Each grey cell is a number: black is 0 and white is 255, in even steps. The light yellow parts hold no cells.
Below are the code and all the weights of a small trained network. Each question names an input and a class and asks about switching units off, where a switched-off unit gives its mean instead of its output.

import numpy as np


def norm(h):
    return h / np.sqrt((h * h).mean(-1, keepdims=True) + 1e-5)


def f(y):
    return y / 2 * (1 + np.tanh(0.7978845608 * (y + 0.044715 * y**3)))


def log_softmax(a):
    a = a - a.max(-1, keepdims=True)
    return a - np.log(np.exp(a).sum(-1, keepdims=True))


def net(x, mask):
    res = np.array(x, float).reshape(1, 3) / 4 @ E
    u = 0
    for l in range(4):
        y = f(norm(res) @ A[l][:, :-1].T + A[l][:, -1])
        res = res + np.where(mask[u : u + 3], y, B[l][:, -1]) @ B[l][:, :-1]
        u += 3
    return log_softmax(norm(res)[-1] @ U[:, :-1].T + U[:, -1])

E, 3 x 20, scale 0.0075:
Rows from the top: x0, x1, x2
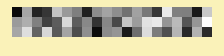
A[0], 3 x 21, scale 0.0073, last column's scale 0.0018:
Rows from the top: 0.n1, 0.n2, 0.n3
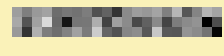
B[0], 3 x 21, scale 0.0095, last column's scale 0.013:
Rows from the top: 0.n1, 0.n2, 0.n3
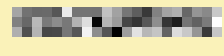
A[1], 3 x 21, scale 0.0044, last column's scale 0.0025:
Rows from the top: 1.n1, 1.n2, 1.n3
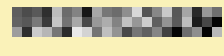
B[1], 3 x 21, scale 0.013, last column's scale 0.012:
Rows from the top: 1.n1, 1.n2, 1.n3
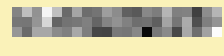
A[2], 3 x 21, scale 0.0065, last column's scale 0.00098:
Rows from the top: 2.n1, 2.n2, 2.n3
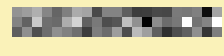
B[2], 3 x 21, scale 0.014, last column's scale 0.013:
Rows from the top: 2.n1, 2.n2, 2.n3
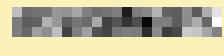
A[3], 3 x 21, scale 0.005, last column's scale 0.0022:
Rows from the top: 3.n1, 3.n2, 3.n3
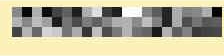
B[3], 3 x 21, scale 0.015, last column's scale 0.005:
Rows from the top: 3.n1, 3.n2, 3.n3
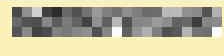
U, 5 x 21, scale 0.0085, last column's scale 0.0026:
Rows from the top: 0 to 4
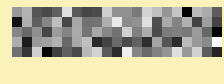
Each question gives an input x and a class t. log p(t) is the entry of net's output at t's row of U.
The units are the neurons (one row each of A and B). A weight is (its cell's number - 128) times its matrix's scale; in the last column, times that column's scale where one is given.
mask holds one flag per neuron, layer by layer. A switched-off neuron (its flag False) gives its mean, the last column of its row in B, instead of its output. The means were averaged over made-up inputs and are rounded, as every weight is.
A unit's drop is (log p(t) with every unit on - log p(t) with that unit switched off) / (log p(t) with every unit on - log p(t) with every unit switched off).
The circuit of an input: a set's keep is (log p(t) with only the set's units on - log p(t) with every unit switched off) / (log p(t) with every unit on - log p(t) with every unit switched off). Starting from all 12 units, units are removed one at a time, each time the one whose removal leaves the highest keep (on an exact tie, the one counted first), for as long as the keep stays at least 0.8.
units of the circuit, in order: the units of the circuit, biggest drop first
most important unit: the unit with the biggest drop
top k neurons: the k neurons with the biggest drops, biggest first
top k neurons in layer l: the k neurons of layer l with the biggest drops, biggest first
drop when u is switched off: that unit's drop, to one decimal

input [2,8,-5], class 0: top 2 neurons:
(1.n3, 0.n3)
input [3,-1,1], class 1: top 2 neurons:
(0.n2, 1.n3)
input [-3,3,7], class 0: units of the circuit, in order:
(0.n2, 1.n3, 2.n2)
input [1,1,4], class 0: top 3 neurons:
(0.n2, 1.n3, 2.n2)
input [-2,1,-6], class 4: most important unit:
0.n3
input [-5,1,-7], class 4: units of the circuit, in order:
(0.n3, 3.n1)
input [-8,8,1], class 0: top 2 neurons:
(1.n3, 0.n2)
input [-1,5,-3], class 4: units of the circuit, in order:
(0.n2, 1.n3, 2.n1)
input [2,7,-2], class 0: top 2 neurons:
(1.n3, 0.n3)
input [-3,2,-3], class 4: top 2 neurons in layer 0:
(0.n3, 0.n2)
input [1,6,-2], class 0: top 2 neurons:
(1.n3, 0.n3)
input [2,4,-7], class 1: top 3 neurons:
(0.n2, 1.n1, 1.n3)
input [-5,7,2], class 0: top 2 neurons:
(1.n3, 0.n2)
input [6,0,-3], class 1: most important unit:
0.n2
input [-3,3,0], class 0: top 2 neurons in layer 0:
(0.n2, 0.n1)
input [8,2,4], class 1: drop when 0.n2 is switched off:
0.3
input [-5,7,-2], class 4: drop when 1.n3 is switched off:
0.2
